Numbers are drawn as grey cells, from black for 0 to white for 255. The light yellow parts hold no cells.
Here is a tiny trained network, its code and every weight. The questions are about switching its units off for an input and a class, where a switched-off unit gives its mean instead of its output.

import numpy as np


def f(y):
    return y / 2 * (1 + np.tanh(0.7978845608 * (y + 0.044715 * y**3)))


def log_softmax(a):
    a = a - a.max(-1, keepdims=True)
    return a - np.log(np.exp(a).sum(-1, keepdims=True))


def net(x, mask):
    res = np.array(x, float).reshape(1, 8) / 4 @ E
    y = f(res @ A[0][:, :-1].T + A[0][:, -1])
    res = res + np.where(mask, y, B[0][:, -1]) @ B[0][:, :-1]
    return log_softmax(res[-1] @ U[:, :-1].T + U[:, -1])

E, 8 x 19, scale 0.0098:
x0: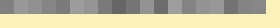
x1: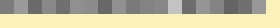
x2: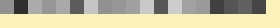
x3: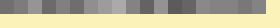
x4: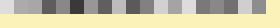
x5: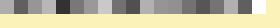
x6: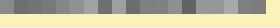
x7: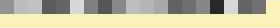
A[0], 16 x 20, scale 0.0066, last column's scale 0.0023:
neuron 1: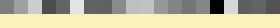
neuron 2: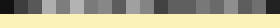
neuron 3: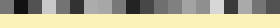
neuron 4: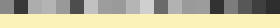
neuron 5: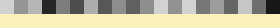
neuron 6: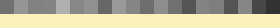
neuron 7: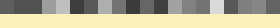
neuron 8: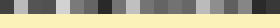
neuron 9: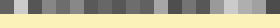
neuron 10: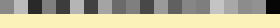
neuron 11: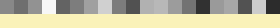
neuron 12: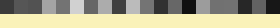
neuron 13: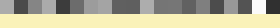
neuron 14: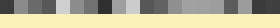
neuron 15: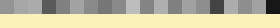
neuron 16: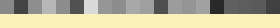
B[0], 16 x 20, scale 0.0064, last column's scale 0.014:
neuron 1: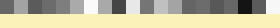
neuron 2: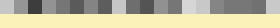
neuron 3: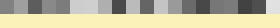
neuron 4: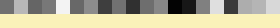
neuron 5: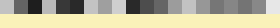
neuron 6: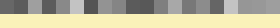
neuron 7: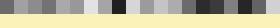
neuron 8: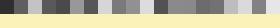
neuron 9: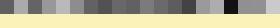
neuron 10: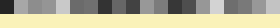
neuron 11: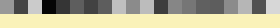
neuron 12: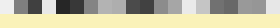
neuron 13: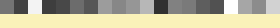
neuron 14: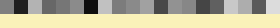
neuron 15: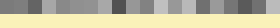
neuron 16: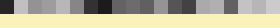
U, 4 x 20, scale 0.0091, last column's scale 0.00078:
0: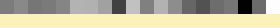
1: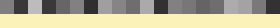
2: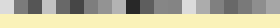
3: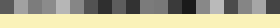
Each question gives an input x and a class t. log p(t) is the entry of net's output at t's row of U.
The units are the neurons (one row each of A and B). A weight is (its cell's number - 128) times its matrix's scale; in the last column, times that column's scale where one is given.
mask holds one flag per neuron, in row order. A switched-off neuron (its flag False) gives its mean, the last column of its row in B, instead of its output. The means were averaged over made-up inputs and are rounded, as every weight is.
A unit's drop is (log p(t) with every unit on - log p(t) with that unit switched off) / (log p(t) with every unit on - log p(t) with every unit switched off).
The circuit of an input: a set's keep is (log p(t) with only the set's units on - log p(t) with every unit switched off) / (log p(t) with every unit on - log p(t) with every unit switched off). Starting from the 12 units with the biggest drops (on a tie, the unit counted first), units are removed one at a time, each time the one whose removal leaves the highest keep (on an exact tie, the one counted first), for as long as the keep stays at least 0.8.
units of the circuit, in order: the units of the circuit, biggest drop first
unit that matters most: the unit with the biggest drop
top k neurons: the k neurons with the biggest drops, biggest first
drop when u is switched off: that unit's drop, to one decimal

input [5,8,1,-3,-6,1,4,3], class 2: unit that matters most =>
neuron 12
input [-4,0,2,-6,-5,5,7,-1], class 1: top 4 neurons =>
(neuron 13; neuron 11; neuron 5; neuron 15)
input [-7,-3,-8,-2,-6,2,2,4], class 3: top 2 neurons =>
(neuron 10; neuron 9)
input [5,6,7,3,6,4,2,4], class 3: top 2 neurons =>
(neuron 4; neuron 16)
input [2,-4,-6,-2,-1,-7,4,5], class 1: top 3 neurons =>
(neuron 8; neuron 14; neuron 4)
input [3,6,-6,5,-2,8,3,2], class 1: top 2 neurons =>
(neuron 13; neuron 11)
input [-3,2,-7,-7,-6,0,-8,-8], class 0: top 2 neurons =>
(neuron 7; neuron 3)
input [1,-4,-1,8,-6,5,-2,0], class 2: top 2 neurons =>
(neuron 12; neuron 2)
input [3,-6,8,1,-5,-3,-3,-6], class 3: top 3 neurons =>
(neuron 4; neuron 16; neuron 1)
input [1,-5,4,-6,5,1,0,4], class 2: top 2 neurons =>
(neuron 5; neuron 7)
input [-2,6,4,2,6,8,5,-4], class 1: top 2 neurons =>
(neuron 11; neuron 13)
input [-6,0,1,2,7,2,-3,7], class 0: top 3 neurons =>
(neuron 1; neuron 12; neuron 2)
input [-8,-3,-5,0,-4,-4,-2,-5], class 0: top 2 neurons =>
(neuron 7; neuron 4)
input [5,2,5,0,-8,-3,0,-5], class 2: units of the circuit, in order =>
(neuron 12)
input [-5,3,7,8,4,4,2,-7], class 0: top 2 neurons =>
(neuron 3; neuron 7)
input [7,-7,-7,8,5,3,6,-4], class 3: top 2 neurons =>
(neuron 12; neuron 10)
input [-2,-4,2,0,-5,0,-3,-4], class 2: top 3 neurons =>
(neuron 12; neuron 1; neuron 2)
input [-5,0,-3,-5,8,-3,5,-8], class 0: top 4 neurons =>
(neuron 3; neuron 7; neuron 12; neuron 2)
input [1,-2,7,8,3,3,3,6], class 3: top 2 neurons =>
(neuron 4; neuron 16)
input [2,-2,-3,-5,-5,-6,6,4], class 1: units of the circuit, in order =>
(neuron 8)
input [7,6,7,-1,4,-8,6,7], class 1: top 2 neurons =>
(neuron 14; neuron 8)
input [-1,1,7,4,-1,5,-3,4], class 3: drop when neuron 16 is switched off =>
0.2
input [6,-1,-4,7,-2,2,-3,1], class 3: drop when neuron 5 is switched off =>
0.1
